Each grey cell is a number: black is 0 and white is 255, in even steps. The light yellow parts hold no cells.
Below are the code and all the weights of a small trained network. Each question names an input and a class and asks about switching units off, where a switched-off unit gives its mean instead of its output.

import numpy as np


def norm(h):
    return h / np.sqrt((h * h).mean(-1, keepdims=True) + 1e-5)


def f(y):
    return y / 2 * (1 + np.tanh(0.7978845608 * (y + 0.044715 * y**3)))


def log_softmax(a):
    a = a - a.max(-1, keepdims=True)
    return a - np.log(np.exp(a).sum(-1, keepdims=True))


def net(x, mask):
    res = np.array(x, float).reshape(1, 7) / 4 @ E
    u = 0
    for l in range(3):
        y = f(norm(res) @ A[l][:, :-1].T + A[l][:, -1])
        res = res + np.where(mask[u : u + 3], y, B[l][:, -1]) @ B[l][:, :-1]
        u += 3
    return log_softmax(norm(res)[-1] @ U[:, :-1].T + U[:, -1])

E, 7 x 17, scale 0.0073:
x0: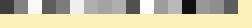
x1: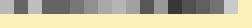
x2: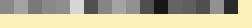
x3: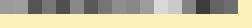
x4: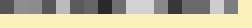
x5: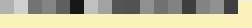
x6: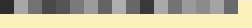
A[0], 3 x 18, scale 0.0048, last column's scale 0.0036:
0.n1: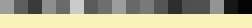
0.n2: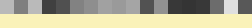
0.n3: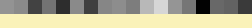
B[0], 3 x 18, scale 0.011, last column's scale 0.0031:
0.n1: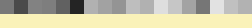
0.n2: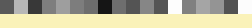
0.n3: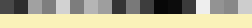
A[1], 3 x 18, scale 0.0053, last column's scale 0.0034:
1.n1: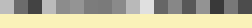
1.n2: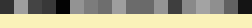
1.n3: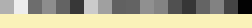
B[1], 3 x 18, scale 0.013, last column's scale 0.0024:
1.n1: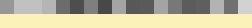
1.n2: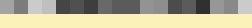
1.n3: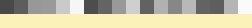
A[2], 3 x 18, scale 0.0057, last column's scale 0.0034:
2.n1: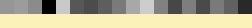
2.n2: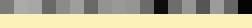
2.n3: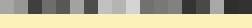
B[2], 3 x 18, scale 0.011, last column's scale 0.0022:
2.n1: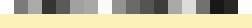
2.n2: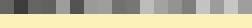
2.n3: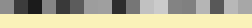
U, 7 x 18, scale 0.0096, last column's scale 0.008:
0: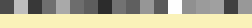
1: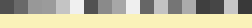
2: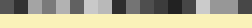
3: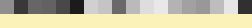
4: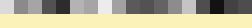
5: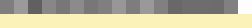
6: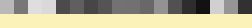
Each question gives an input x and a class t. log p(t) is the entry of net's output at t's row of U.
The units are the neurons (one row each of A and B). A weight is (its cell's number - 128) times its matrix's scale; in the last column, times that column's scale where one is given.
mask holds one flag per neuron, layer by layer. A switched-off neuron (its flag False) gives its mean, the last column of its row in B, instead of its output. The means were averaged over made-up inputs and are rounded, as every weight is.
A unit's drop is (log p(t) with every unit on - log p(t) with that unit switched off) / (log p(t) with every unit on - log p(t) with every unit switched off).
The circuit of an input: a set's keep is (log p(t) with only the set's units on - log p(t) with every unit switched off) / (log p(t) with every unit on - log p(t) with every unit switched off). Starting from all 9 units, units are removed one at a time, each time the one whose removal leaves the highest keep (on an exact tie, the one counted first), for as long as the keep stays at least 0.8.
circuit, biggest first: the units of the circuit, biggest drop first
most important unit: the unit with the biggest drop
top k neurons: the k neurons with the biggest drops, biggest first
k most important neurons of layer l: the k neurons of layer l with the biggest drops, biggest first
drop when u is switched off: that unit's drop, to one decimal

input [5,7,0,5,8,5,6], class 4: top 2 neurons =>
(2.n1 1.n1)
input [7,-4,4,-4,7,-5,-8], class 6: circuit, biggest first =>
(1.n1)
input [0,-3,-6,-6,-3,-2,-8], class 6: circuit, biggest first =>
(1.n1 0.n3)
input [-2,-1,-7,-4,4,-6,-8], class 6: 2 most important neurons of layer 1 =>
(1.n1 1.n3)
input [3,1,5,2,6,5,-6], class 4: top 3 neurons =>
(2.n1 0.n1 1.n2)
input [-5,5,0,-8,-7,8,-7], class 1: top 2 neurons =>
(1.n3 0.n3)
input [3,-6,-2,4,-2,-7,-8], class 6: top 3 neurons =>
(1.n1 0.n2 1.n3)
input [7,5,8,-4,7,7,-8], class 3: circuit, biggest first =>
(2.n3 2.n2 0.n3)
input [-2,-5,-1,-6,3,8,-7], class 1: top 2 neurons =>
(1.n3 0.n2)
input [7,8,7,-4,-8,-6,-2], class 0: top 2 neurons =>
(0.n2 2.n1)
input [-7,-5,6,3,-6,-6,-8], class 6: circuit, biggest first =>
(1.n1 2.n1)
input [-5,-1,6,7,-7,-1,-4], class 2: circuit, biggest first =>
(0.n3 2.n1)
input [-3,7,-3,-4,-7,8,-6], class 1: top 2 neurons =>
(1.n3 2.n1)
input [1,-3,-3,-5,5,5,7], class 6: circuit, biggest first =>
(1.n2 0.n3)
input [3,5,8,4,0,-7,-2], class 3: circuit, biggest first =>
(2.n3 0.n1)
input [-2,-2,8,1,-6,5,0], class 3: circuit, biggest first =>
(2.n3 0.n1)
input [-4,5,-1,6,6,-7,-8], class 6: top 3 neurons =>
(1.n1 1.n3 0.n2)
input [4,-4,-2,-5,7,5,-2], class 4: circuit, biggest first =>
(2.n1 0.n3)
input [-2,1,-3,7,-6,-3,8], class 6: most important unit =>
1.n2
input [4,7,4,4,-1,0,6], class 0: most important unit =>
0.n2
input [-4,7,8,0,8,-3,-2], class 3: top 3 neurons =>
(2.n3 0.n1 2.n2)
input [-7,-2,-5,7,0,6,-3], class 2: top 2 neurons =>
(0.n3 0.n2)
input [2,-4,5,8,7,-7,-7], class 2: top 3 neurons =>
(0.n3 1.n3 0.n2)
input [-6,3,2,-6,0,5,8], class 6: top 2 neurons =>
(1.n2 0.n3)
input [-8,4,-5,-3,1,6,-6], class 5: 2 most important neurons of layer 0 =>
(0.n1 0.n3)
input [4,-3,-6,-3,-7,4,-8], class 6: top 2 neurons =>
(1.n1 2.n1)
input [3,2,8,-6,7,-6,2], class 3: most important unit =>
2.n2
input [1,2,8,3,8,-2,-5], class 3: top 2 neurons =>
(2.n3 0.n1)
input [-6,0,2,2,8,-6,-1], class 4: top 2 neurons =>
(2.n1 1.n3)
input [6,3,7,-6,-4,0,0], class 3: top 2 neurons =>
(0.n3 0.n1)
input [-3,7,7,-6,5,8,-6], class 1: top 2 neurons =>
(1.n3 0.n3)
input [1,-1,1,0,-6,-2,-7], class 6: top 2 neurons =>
(1.n1 2.n1)
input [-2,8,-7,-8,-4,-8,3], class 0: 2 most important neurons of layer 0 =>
(0.n2 0.n3)
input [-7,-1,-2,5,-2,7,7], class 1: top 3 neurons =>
(1.n3 0.n2 1.n1)
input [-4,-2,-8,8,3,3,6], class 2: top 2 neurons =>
(0.n3 0.n1)
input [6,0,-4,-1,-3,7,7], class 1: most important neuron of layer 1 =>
(1.n3)
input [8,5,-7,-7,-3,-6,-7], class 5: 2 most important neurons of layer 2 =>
(2.n2 2.n3)
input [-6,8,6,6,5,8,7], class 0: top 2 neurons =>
(0.n2 1.n1)
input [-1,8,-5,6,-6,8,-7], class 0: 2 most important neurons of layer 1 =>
(1.n2 1.n1)
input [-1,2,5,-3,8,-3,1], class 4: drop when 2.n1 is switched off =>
1.3
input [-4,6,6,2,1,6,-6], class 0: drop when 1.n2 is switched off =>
0.1
